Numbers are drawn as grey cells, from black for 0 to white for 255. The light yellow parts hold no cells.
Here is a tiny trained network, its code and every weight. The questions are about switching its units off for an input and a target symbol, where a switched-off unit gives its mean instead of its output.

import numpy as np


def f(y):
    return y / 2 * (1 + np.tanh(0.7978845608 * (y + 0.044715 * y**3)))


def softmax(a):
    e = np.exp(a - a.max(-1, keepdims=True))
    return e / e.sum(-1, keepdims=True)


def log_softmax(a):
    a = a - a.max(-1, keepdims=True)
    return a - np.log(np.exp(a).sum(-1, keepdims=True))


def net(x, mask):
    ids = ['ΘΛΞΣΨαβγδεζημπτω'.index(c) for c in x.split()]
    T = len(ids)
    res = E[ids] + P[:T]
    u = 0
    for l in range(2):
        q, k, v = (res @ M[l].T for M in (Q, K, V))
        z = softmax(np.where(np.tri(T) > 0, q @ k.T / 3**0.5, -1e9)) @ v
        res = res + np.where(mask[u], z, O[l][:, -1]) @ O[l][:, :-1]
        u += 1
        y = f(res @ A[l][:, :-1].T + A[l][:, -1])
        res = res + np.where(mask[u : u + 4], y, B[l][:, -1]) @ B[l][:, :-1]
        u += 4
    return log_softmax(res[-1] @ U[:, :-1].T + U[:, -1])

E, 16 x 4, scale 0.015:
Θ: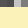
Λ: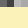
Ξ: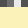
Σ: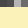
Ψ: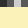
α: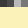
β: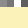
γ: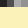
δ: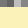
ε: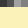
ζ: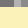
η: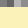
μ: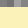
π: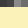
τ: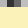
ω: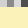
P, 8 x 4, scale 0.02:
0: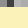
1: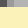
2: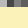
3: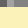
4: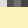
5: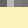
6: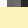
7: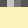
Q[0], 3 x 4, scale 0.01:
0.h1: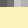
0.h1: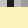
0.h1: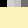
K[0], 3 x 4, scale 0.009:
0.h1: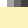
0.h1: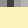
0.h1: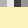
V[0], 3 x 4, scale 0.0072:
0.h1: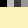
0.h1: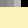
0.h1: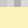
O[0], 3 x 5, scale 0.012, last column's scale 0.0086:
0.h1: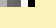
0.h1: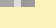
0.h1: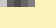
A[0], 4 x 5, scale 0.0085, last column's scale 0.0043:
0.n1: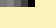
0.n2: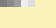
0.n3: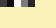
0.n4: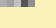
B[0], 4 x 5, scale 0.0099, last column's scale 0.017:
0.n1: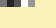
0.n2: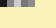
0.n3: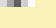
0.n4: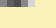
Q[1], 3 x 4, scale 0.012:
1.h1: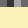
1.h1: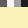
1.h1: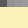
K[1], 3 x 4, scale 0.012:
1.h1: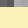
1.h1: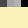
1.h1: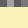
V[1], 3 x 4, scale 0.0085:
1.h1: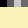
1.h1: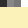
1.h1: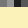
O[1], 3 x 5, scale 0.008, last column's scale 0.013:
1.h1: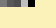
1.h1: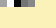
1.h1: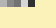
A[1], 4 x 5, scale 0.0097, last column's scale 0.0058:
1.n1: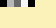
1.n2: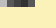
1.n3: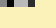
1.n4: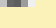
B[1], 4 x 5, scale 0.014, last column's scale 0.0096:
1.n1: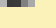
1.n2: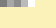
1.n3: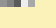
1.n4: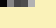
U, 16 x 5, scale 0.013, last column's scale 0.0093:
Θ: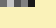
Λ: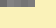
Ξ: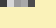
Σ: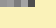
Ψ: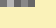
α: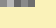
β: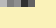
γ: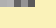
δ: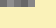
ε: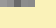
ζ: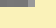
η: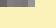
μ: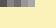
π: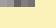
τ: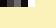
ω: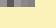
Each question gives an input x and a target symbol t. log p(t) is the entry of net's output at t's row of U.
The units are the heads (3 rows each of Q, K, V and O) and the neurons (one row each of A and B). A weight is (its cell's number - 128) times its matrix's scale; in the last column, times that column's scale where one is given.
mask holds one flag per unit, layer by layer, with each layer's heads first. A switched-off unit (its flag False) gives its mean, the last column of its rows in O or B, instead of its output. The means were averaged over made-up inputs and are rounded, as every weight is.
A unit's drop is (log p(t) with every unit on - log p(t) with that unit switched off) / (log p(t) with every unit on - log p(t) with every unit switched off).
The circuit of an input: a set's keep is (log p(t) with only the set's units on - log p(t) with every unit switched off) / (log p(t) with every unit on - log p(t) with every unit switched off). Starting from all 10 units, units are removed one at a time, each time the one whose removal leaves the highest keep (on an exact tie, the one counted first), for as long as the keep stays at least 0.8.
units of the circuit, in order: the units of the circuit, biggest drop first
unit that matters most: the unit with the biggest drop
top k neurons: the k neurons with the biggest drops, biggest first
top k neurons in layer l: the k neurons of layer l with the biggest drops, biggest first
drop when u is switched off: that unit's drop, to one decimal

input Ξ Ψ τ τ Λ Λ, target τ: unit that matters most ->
1.n2
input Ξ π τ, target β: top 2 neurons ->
[0.n3, 0.n1]
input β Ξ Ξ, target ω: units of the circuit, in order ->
[1.h1, 0.h1, 1.n3]
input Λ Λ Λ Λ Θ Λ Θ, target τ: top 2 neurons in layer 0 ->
[0.n3, 0.n1]
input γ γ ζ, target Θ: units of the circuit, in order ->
[1.h1, 0.h1]
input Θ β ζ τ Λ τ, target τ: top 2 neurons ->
[1.n2, 0.n3]
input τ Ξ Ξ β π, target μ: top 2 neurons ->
[1.n3, 0.n1]
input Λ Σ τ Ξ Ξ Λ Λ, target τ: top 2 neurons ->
[0.n3, 0.n1]
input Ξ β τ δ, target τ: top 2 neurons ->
[1.n2, 1.n3]
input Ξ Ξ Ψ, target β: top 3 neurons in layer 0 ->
[0.n3, 0.n1, 0.n2]
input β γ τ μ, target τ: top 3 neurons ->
[1.n2, 0.n3, 1.n3]
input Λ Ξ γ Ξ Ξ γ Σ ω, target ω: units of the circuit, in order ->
[1.h1, 0.h1]
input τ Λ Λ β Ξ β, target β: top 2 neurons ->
[0.n1, 1.n2]
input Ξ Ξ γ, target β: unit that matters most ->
0.n3
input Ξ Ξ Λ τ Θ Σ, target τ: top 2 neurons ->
[1.n2, 0.n3]
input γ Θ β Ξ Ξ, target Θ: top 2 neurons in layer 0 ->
[0.n3, 0.n2]
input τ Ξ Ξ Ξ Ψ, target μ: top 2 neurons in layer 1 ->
[1.n3, 1.n4]
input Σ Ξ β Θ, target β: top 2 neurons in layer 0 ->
[0.n3, 0.n2]
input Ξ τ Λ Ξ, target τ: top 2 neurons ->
[1.n2, 1.n3]
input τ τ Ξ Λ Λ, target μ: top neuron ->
[1.n3]
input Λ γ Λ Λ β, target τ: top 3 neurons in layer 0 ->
[0.n3, 0.n1, 0.n4]
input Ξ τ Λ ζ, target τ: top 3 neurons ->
[0.n3, 1.n2, 1.n3]
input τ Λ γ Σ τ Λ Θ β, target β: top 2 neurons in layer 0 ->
[0.n1, 0.n2]
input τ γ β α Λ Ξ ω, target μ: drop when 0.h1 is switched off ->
0.4
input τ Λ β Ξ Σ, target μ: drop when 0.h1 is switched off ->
0.8
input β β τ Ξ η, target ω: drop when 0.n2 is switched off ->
0.0
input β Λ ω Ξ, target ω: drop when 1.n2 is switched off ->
0.1
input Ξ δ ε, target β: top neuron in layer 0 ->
[0.n3]
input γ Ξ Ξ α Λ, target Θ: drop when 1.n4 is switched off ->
0.2
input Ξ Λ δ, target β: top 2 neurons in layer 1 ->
[1.n3, 1.n4]
